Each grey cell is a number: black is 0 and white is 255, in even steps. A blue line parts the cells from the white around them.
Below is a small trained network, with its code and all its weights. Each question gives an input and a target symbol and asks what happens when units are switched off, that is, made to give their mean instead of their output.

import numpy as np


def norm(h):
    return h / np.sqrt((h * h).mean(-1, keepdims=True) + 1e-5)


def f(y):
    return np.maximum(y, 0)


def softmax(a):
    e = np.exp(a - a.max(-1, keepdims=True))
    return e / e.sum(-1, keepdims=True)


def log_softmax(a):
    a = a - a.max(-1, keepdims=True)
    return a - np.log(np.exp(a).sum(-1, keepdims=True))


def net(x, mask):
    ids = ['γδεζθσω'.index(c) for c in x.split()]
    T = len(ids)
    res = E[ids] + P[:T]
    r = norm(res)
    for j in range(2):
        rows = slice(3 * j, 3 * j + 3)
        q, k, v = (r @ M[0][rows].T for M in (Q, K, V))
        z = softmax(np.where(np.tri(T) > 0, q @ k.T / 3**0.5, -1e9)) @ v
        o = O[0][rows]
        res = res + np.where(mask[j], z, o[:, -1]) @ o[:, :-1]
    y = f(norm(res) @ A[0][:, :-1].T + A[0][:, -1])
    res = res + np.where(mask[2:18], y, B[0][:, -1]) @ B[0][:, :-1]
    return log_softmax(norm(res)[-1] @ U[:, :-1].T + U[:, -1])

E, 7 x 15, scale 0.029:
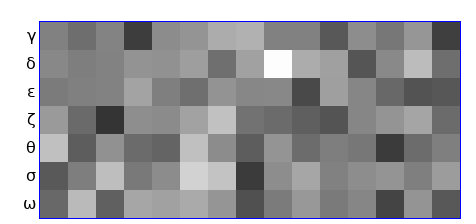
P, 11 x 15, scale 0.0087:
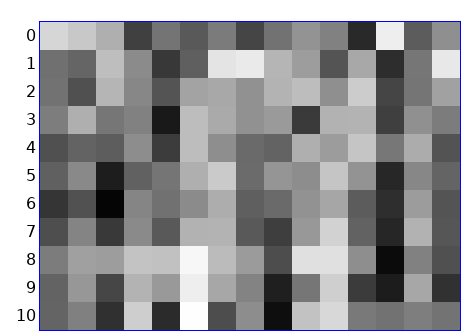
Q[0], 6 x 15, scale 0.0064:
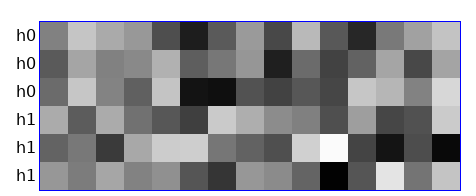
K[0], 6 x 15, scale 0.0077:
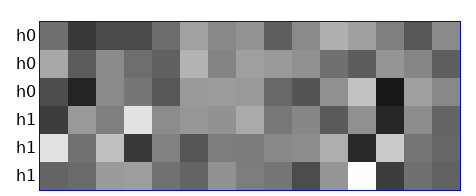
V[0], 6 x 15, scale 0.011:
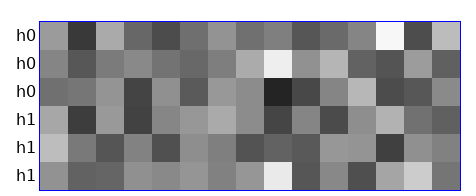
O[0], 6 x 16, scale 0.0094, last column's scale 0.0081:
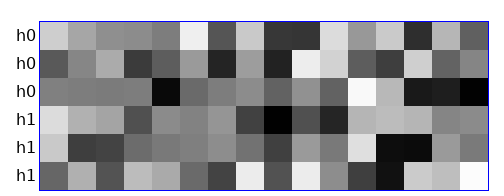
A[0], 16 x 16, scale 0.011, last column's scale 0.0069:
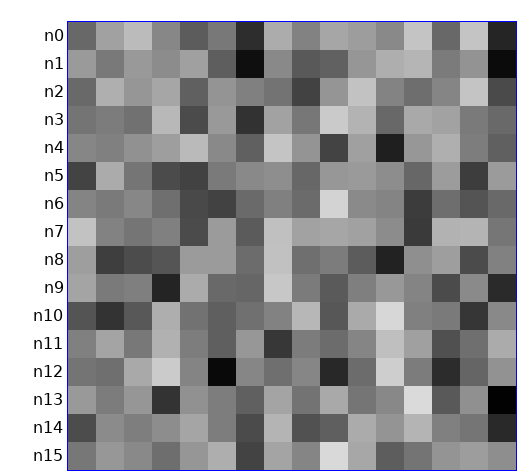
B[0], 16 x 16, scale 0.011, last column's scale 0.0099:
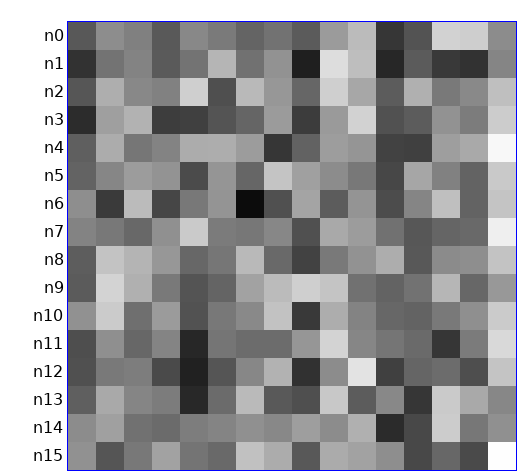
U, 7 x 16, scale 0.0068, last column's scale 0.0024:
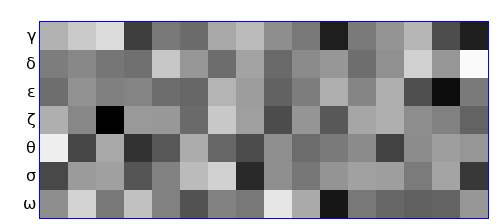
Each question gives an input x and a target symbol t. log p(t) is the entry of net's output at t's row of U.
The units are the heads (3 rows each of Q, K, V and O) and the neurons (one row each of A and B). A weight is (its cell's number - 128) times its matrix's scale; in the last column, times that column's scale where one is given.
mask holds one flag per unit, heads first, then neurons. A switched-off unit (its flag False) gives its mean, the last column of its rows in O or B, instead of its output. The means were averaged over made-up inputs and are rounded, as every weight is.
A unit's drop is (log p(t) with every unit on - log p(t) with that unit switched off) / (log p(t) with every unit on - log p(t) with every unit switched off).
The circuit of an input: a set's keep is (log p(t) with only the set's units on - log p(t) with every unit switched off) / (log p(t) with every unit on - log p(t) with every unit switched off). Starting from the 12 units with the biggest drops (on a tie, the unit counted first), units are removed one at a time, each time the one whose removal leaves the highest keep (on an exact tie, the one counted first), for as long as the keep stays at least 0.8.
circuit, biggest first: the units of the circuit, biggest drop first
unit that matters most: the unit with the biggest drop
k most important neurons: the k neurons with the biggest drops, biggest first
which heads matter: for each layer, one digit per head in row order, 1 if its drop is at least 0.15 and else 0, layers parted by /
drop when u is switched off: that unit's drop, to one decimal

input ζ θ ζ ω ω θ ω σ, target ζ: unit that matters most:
h1
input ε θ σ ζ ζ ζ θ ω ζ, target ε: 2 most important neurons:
n4, n11
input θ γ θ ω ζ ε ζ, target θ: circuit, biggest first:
h1, h0, n6, n2
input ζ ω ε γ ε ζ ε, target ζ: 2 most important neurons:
n3, n6
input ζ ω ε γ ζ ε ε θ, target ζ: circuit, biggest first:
h0, h1, n6
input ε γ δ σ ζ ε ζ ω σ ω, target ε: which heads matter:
11
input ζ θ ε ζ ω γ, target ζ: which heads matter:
11
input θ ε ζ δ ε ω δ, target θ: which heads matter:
01
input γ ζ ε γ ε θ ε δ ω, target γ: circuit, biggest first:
h1, n4
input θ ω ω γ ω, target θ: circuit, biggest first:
h1, n6
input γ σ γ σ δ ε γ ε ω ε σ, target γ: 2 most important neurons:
n4, n7
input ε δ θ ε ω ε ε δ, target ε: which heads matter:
10
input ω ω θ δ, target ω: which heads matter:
10
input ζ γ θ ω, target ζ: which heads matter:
11
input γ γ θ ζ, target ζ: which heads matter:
10
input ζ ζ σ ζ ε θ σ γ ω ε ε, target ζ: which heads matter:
01
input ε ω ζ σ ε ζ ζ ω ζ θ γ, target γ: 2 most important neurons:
n9, n15
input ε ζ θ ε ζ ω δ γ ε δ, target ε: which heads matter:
11
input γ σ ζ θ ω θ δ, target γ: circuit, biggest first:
h1
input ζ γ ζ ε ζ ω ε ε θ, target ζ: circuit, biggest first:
h1, h0, n6
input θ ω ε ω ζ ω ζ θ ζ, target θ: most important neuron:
n6
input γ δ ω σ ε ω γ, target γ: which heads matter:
01
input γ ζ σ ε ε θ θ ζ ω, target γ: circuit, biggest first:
h1, h0
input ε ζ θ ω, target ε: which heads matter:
10
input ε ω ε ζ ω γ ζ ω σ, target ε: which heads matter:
10
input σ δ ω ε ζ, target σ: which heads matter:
01
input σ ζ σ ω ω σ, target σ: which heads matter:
01
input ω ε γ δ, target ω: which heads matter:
10
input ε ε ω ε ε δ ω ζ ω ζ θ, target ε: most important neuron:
n15
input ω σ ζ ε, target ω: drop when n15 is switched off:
0.1
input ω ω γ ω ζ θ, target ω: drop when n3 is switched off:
0.1
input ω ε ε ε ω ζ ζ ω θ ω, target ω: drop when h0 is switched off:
0.6
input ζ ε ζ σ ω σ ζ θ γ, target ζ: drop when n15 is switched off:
-0.1
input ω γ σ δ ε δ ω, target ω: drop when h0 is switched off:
1.1
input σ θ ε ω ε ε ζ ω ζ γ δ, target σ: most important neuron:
n4
